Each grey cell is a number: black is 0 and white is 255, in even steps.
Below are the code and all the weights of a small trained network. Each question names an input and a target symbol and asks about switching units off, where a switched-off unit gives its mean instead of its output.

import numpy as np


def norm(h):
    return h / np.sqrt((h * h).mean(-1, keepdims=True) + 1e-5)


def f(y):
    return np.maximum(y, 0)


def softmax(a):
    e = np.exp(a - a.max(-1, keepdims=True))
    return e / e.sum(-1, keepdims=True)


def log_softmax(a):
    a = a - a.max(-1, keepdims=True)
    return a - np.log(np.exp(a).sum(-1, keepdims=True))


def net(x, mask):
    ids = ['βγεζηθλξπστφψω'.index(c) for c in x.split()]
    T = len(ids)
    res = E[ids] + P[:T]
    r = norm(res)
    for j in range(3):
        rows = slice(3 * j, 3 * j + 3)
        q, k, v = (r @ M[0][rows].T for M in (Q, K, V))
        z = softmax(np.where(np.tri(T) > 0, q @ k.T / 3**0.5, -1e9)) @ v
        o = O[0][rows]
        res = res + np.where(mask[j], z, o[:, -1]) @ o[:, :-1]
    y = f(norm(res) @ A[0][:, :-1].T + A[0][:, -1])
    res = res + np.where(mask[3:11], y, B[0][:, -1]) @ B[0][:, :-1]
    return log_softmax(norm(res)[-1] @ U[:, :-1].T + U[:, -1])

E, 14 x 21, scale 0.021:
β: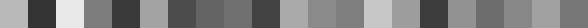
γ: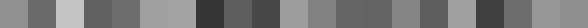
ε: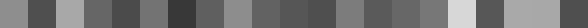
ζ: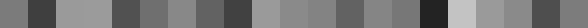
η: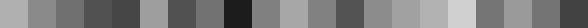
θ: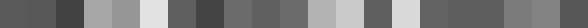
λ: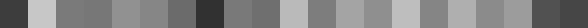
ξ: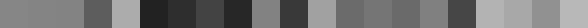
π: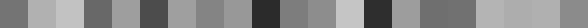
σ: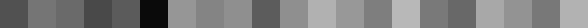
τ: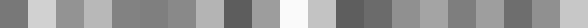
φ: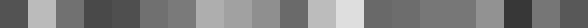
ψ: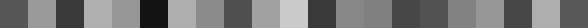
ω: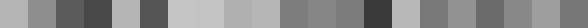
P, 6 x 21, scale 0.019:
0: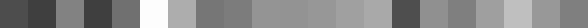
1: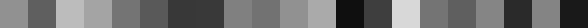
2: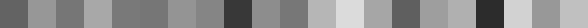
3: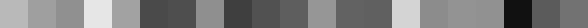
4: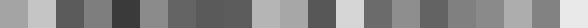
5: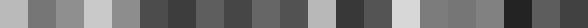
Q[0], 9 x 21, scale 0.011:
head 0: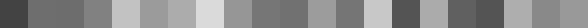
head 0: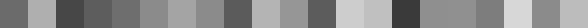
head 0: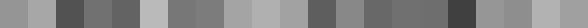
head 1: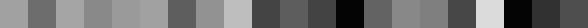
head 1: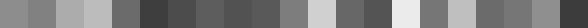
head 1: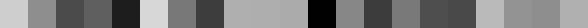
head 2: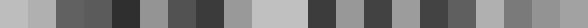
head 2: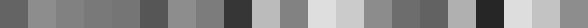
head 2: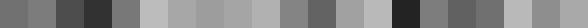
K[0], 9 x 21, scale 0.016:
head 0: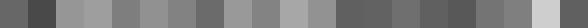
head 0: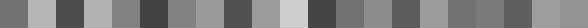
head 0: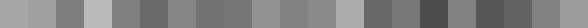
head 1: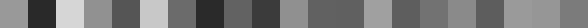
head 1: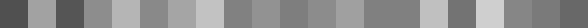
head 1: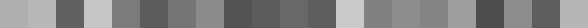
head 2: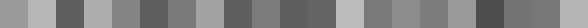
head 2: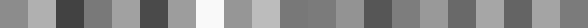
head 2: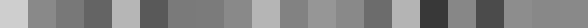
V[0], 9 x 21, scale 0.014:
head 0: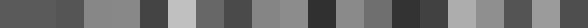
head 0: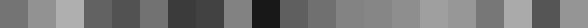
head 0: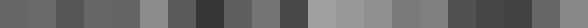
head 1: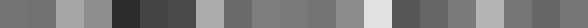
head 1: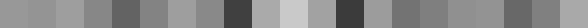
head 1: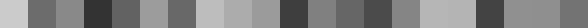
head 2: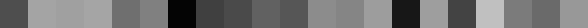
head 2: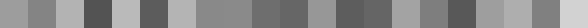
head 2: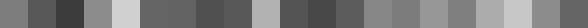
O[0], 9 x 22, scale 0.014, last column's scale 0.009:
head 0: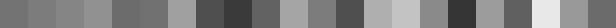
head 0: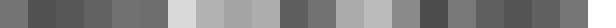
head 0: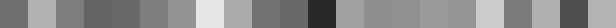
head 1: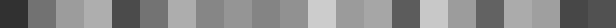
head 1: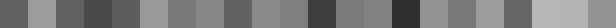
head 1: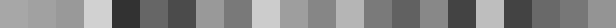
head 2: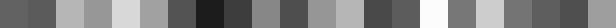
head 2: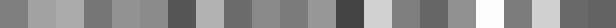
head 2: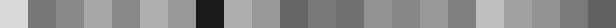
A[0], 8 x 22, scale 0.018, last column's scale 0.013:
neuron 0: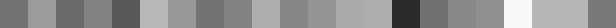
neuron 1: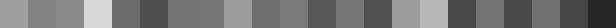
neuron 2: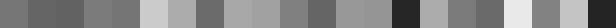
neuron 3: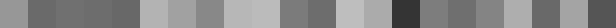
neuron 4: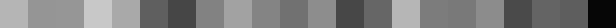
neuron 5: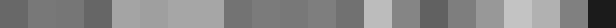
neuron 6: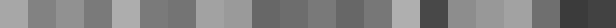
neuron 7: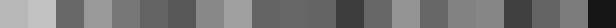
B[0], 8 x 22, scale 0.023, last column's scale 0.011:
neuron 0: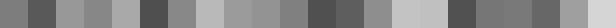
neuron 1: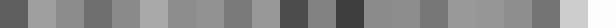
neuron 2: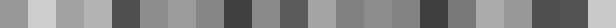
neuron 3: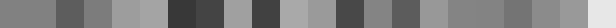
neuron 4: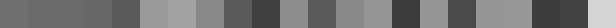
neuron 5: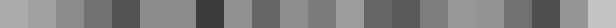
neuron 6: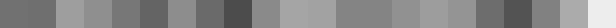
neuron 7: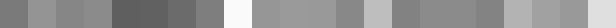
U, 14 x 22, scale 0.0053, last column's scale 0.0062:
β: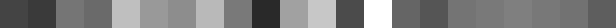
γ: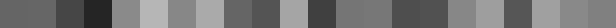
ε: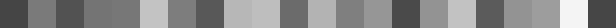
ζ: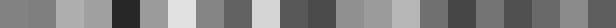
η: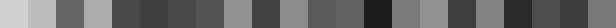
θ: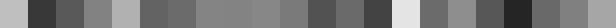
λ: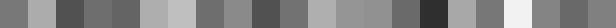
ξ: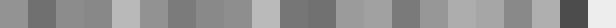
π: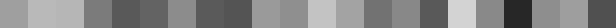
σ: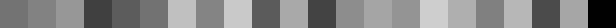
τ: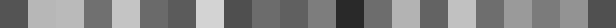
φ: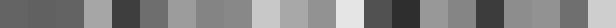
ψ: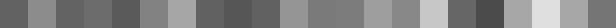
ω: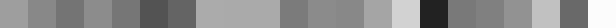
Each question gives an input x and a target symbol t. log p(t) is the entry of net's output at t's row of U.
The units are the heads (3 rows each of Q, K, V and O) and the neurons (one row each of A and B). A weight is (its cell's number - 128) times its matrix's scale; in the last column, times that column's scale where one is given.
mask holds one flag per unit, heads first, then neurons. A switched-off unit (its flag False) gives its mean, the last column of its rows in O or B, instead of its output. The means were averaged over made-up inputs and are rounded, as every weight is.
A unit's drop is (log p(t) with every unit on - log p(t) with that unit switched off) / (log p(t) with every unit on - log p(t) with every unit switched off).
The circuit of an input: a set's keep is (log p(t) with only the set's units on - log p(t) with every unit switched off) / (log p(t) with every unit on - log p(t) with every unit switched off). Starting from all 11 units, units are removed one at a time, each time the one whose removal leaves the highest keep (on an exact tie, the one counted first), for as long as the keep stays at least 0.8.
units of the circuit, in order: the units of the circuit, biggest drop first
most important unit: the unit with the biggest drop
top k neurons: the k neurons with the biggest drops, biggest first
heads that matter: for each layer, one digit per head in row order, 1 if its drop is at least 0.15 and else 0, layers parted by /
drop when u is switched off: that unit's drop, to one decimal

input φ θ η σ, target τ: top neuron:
(neuron 1)
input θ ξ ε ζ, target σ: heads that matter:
110
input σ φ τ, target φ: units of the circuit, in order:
(head 2; neuron 1)
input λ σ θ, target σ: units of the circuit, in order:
(neuron 5; neuron 0; head 1)
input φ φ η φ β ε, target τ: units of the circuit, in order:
(neuron 1; head 0)
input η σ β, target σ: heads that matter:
011
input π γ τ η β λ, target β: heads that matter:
101
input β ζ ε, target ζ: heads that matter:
110
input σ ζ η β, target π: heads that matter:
011
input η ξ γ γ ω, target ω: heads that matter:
001
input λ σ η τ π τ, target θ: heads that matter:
011
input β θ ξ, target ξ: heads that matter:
001
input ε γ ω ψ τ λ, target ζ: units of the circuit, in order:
(head 0; neuron 3)
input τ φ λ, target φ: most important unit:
head 2
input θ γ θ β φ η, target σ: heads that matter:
110
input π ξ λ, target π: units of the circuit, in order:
(head 2; head 1; neuron 5; neuron 6)
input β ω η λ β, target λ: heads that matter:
011
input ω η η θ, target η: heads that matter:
110
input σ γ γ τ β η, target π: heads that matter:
011
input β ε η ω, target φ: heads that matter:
011
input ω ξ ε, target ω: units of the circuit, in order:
(head 2)
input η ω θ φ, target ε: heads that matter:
001
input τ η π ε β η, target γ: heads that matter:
010
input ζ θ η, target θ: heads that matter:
010
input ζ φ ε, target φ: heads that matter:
001
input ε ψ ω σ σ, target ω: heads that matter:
001
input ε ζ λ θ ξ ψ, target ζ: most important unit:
neuron 1
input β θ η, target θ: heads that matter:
010
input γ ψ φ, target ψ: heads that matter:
100
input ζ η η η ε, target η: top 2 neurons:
(neuron 3; neuron 2)
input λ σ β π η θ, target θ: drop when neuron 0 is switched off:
-0.1
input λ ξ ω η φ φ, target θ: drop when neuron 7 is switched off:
0.1
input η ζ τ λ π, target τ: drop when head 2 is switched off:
0.1
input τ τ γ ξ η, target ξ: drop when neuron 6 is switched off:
0.0
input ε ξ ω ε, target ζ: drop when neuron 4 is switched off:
0.1
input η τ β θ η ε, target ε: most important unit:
neuron 1
